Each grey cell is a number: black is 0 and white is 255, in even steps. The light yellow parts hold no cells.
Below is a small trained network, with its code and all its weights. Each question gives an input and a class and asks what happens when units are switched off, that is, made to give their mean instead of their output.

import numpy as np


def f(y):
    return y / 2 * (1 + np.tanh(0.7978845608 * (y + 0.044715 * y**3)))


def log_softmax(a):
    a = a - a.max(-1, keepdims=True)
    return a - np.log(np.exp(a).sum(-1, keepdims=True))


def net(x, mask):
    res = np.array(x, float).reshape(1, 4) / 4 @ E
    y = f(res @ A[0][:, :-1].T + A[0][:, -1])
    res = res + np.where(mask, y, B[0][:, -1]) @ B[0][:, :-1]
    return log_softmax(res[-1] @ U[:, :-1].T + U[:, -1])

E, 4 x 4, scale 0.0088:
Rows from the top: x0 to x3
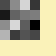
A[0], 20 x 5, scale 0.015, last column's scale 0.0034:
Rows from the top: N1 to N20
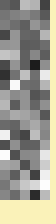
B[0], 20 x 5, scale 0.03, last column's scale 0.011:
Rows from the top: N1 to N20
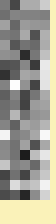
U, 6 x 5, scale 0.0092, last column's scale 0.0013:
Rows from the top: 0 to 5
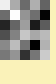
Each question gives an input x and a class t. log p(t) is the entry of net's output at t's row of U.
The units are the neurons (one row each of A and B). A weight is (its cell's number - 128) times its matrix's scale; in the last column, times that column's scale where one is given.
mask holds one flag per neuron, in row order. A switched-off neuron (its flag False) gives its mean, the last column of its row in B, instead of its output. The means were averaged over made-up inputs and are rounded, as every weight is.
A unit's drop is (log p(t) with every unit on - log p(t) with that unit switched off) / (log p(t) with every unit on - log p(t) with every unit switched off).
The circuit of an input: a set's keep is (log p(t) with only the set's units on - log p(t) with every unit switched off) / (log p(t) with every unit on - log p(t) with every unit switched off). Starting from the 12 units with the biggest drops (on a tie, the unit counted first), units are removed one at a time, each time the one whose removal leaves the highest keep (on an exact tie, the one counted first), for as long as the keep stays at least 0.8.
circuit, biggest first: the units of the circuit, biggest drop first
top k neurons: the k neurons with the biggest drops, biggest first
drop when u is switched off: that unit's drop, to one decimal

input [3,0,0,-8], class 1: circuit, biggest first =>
N9
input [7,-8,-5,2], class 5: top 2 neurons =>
N16; N14
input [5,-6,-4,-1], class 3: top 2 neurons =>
N9; N14
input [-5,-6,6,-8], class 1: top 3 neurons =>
N9; N7; N12
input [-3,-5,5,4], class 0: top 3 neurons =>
N14; N17; N8
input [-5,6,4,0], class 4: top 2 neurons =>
N8; N1
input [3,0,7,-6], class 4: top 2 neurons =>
N9; N1
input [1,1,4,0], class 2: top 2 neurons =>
N14; N7
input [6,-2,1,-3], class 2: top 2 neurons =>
N14; N8
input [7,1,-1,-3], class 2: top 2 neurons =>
N14; N16
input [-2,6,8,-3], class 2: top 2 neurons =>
N7; N14
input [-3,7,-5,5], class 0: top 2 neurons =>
N7; N8
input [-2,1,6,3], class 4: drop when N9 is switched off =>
0.1
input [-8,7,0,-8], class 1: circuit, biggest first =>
N19
